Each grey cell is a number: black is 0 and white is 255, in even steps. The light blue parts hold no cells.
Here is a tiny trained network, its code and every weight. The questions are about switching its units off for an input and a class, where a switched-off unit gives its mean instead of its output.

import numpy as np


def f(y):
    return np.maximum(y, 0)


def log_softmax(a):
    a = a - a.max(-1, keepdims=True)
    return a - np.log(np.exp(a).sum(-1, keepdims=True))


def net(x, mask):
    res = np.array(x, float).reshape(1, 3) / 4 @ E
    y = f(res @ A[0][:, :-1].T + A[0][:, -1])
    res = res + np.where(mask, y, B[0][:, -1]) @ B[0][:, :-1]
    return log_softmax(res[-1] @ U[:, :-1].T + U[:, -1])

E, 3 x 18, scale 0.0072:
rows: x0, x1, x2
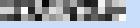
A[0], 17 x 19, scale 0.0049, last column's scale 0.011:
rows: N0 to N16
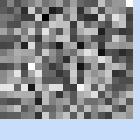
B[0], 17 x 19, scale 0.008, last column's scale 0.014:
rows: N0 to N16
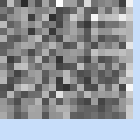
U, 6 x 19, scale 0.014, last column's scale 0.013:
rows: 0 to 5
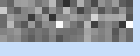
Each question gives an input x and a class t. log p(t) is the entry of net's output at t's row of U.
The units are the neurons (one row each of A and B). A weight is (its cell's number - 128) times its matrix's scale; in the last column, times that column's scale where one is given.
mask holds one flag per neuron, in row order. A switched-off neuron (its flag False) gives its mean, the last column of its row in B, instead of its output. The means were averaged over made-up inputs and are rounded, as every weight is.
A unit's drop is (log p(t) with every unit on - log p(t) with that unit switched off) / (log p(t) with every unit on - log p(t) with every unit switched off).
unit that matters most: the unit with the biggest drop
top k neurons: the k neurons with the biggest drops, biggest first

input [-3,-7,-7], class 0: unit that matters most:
N6
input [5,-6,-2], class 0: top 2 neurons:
N6, N9
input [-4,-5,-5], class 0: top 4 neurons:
N6, N1, N9, N16
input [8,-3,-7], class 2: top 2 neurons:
N2, N16
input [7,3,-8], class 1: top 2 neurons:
N10, N8
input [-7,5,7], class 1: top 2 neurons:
N16, N2
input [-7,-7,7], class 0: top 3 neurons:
N6, N1, N9
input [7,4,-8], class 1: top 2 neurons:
N10, N8
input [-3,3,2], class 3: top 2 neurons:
N2, N9
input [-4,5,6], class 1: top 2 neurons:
N6, N16
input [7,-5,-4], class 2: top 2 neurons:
N2, N12
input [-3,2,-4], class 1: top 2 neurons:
N0, N2
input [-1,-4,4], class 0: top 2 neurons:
N6, N10
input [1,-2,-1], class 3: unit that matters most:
N12
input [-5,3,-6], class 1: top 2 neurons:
N10, N2
